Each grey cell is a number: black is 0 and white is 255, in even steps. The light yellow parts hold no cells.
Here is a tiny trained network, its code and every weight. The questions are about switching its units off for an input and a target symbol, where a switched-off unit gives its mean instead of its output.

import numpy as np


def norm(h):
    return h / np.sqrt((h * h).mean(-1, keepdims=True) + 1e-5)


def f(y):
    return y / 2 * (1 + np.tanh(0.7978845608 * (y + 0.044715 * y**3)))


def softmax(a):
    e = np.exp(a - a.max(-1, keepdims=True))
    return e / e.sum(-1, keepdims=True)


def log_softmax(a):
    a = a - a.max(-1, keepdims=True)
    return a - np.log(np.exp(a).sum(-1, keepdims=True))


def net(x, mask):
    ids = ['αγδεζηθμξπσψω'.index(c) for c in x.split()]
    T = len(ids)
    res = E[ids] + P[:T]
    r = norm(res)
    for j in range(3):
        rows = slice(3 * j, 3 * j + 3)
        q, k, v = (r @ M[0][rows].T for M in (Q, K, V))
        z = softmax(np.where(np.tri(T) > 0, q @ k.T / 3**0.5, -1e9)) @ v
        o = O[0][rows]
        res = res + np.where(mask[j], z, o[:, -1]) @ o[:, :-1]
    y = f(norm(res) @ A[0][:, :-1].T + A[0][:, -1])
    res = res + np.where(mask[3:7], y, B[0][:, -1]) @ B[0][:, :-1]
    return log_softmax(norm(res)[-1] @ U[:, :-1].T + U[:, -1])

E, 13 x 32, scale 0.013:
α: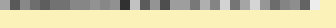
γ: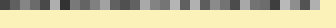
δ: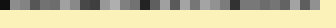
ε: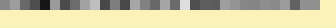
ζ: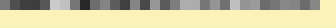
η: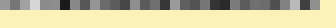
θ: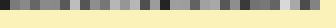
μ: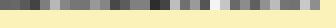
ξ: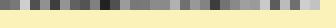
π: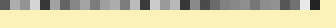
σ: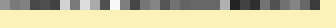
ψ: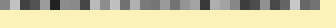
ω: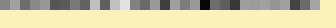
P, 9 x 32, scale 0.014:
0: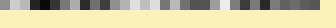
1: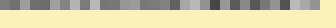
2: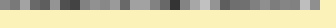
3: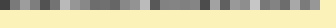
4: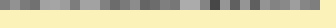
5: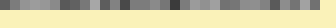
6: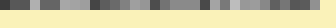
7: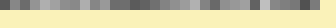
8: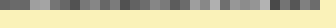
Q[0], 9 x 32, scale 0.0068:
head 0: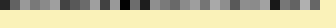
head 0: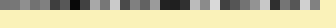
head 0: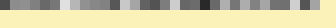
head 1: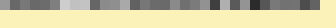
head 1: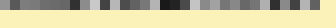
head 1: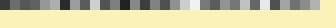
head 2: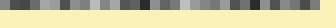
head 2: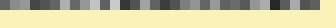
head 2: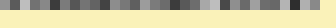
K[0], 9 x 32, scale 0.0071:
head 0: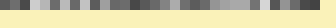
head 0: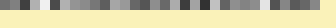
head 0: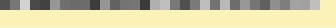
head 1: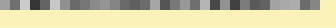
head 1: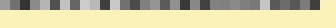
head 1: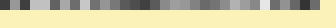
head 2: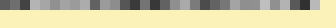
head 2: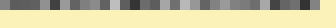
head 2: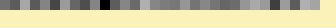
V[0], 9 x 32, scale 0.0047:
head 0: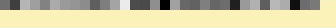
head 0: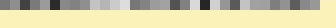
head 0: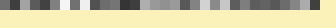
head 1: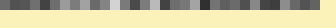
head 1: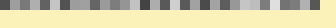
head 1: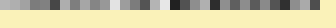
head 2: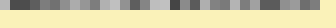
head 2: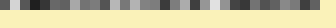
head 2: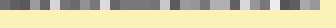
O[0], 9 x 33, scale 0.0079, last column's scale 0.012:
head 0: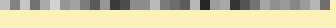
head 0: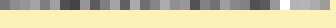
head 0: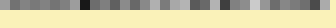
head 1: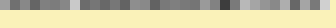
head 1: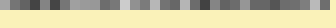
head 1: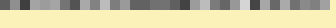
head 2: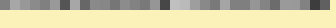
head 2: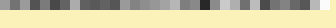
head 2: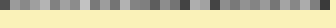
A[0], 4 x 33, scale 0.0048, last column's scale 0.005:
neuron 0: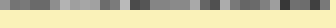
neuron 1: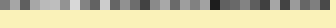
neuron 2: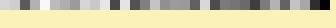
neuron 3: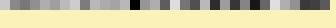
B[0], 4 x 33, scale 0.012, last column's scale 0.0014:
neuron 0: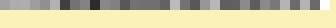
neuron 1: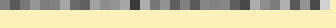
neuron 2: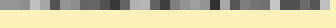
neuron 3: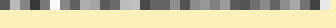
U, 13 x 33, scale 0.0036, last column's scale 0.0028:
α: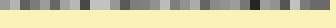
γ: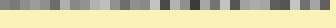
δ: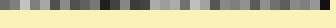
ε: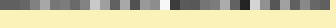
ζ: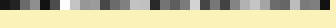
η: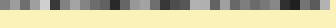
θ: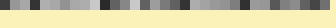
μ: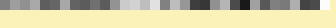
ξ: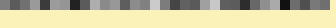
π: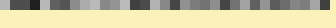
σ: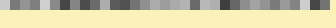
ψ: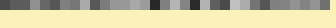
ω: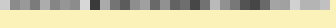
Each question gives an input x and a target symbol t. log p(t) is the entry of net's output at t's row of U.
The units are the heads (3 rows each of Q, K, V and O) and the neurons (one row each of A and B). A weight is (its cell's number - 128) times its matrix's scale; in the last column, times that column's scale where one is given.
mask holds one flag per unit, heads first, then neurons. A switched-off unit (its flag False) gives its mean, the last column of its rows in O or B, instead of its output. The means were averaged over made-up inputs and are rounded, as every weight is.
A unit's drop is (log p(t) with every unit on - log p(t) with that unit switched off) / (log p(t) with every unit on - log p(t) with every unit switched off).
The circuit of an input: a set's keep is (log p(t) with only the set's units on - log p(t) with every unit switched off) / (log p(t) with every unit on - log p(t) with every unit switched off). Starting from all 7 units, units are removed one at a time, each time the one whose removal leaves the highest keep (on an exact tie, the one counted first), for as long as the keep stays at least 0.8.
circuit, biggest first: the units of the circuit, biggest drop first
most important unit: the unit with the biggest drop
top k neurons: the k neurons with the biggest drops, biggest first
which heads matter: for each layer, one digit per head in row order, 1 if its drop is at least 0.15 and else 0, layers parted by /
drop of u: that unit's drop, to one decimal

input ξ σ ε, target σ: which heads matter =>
110
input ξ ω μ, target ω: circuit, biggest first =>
head 0
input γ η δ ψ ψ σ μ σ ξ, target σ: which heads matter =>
100
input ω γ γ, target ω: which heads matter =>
100
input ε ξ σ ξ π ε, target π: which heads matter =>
010
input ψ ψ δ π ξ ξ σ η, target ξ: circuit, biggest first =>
head 2; head 1
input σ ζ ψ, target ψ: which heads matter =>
100
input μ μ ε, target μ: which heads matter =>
010
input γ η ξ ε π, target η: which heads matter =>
001
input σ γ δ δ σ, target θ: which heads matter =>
010
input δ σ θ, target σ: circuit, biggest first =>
head 0; head 1
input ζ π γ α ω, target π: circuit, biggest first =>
head 2; head 1
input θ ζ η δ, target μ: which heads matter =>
011
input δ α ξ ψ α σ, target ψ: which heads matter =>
100
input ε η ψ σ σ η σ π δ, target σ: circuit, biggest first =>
head 0
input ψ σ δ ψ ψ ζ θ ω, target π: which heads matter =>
011
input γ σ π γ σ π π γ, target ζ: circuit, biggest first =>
head 2; head 1
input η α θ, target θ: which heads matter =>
101
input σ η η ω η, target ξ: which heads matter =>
001
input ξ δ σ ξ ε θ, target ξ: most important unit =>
head 2
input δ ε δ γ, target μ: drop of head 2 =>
0.1
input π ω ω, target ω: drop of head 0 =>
1.0
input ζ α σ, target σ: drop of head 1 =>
0.5
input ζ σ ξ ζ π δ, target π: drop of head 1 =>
1.0
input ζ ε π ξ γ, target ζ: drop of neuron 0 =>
0.1
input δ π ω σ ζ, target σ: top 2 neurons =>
neuron 0; neuron 3
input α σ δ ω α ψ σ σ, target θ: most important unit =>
neuron 3
